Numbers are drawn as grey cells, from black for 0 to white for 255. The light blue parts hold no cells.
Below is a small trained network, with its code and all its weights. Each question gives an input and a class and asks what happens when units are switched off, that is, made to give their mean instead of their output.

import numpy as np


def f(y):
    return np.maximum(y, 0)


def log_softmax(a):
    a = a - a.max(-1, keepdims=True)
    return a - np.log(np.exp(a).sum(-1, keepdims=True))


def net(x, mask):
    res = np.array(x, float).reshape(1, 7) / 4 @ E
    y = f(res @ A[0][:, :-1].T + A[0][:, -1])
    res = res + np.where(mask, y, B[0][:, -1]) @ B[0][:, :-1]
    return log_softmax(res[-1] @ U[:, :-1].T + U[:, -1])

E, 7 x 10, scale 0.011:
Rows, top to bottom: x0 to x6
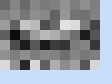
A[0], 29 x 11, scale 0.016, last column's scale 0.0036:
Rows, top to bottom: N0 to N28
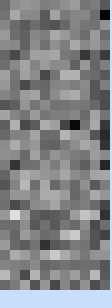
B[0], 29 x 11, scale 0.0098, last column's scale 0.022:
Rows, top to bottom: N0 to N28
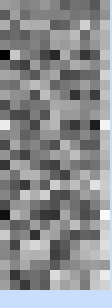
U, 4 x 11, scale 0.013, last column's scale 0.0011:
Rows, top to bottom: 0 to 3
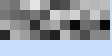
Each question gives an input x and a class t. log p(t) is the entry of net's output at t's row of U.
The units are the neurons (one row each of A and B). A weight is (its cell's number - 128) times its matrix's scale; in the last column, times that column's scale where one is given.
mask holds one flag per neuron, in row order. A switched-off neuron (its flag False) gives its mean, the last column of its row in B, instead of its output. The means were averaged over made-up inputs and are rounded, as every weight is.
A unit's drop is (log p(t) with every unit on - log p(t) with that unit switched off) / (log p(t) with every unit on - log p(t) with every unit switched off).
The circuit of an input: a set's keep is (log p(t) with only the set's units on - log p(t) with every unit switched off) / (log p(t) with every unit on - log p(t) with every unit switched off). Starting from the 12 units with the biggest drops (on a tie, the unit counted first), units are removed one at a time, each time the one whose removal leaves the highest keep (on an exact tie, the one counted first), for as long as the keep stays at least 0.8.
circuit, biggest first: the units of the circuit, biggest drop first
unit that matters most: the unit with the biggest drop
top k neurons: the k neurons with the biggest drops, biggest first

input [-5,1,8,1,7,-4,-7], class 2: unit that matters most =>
N23
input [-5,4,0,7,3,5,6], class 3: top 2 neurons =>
N5; N16
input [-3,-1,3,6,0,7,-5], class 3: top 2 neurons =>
N5; N27
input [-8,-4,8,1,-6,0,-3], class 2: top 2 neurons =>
N23; N9
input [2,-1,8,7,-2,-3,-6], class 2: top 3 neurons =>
N23; N9; N21
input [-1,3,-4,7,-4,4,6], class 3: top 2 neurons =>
N5; N16
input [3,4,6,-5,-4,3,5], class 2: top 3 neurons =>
N7; N9; N18
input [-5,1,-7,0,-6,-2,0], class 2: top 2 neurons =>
N12; N24
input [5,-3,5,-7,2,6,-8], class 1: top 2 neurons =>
N28; N18
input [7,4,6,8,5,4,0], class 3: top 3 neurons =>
N5; N12; N16
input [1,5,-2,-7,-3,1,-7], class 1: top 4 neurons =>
N18; N28; N5; N6
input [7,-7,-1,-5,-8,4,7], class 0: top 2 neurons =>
N25; N19
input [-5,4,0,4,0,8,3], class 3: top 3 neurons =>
N5; N18; N28
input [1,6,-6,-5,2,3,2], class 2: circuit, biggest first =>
N12
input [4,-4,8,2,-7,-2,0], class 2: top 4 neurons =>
N23; N9; N7; N24
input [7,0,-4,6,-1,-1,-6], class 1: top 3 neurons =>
N18; N21; N28
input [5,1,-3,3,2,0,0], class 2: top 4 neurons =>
N21; N12; N14; N25
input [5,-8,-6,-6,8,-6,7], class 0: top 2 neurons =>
N24; N2
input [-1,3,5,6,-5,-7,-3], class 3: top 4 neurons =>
N5; N12; N24; N16
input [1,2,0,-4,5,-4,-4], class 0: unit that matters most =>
N24
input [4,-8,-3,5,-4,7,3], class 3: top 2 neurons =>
N5; N24
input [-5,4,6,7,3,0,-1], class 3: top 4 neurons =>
N5; N12; N16; N20
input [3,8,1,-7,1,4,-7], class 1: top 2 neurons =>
N28; N18
